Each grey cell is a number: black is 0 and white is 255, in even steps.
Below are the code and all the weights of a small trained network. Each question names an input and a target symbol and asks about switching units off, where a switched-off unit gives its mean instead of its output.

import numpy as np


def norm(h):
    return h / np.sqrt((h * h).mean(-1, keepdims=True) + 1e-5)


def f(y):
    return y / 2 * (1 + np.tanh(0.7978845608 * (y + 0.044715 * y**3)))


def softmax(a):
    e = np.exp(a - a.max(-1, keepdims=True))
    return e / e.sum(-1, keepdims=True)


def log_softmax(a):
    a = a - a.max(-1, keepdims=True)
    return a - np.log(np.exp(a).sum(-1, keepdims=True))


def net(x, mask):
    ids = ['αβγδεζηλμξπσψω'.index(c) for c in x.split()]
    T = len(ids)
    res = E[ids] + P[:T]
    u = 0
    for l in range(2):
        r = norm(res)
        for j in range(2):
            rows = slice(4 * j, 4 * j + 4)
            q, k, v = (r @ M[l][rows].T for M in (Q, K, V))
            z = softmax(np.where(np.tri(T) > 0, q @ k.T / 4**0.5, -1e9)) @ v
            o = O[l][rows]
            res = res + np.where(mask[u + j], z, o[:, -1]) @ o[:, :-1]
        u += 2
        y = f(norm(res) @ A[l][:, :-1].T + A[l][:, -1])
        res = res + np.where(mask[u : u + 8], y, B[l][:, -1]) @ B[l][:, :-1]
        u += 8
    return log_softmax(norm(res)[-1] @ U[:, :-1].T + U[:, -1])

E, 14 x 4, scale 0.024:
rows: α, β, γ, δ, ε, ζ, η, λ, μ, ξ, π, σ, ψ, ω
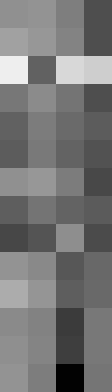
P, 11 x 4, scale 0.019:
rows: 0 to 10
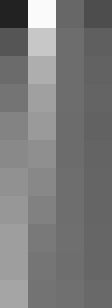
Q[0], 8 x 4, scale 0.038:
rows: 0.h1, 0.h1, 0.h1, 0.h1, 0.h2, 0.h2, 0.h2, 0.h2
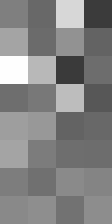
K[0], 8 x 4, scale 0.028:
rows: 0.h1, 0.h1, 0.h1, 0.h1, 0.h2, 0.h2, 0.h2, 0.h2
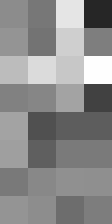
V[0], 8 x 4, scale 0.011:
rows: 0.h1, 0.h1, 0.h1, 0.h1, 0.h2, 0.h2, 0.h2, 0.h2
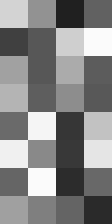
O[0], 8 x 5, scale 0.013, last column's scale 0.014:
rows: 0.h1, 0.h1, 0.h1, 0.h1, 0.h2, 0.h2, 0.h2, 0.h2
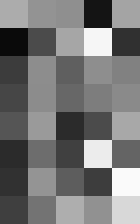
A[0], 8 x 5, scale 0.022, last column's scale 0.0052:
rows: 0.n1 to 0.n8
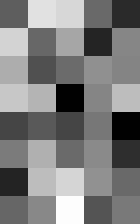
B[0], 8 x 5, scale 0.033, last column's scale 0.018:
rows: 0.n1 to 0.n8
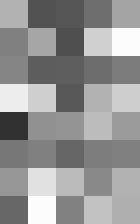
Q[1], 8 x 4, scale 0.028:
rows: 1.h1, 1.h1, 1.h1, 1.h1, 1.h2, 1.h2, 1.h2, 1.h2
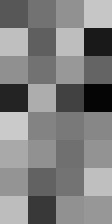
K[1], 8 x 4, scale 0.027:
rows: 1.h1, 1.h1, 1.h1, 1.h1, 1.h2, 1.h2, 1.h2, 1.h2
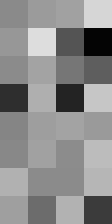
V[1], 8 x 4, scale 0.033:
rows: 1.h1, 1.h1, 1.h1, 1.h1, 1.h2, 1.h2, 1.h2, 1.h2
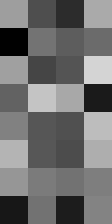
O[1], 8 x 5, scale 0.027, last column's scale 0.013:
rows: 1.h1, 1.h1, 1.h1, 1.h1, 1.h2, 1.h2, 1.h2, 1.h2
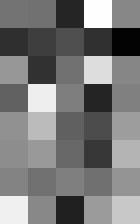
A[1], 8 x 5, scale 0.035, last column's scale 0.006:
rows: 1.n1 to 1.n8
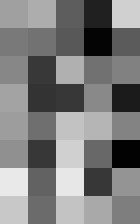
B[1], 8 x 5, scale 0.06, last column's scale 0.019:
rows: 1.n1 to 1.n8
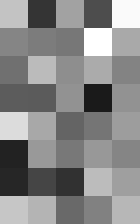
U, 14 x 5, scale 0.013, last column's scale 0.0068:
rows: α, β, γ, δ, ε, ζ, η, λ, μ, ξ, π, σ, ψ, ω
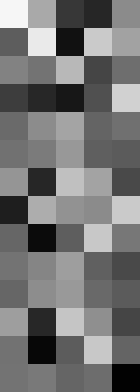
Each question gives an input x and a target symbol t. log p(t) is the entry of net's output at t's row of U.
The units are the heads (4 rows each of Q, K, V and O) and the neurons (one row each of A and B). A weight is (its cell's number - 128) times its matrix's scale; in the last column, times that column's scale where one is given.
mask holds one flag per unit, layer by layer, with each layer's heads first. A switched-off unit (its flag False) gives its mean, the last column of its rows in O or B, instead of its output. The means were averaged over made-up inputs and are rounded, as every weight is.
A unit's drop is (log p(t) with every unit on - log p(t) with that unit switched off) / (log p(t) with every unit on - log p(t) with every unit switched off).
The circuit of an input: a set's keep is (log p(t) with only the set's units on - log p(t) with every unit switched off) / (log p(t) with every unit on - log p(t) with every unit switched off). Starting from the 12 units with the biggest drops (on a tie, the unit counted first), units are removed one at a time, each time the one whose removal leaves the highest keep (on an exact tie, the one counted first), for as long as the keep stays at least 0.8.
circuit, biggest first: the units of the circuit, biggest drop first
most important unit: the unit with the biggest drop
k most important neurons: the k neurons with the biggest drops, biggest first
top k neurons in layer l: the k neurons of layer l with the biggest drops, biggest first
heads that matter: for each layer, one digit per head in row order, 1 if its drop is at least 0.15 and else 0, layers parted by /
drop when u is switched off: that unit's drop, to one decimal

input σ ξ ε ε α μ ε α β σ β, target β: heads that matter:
11 / 10
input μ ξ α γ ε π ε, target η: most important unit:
0.n2
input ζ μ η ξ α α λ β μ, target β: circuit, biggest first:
(0.n2, 0.h2, 0.n8, 1.n1)
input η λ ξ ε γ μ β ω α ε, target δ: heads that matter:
10 / 11
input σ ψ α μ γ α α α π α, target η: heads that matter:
10 / 10
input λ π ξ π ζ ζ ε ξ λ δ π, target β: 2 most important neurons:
(0.n2, 1.n1)
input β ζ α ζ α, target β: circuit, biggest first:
(1.h1, 1.n1, 0.n7)
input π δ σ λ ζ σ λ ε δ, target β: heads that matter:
00 / 10
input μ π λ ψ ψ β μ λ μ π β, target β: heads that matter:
01 / 10
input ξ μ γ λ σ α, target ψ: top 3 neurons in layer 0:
(0.n2, 0.n4, 0.n5)
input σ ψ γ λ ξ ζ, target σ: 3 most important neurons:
(0.n2, 1.n1, 1.n2)
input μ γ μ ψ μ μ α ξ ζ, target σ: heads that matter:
10 / 10
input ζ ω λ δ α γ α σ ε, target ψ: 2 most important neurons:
(0.n4, 0.n2)
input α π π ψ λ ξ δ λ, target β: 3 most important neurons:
(0.n2, 1.n1, 0.n7)
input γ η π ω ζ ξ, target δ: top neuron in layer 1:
(1.n4)
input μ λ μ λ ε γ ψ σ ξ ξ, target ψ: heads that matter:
11 / 10
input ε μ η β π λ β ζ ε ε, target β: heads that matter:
01 / 10
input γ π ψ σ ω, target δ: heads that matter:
10 / 10
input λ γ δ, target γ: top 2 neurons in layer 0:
(0.n7, 0.n2)
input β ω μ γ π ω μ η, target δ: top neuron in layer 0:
(0.n8)
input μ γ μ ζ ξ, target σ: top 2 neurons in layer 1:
(1.n1, 1.n2)
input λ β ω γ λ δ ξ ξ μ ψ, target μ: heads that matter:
10 / 10
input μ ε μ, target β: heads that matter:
11 / 10
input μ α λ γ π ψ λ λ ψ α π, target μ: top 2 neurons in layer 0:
(0.n4, 0.n2)
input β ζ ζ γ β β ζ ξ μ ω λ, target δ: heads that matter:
10 / 11
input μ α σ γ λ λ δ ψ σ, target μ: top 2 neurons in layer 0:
(0.n4, 0.n2)
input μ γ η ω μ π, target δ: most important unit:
1.h1
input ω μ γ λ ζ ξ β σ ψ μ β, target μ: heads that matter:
11 / 10
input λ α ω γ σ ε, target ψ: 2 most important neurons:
(0.n2, 1.n2)
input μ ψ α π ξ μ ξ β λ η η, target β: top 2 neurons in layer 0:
(0.n2, 0.n7)
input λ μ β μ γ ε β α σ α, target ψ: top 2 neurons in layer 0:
(0.n4, 0.n2)
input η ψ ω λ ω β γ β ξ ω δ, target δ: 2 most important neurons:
(0.n7, 0.n8)
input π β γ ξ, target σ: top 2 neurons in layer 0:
(0.n2, 0.n7)
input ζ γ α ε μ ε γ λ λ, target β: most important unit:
0.h2
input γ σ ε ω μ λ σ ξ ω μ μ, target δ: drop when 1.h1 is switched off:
1.0
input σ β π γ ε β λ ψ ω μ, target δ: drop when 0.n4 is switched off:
0.0
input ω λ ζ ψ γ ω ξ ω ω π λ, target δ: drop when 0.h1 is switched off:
0.8
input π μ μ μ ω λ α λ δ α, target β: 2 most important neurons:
(1.n1, 0.n2)
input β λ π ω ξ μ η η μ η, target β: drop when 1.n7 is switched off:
-0.1
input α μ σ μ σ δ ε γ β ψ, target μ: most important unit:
1.h1
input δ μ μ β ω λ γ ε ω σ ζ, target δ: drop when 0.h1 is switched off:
0.8
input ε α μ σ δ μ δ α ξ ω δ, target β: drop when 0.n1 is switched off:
0.1
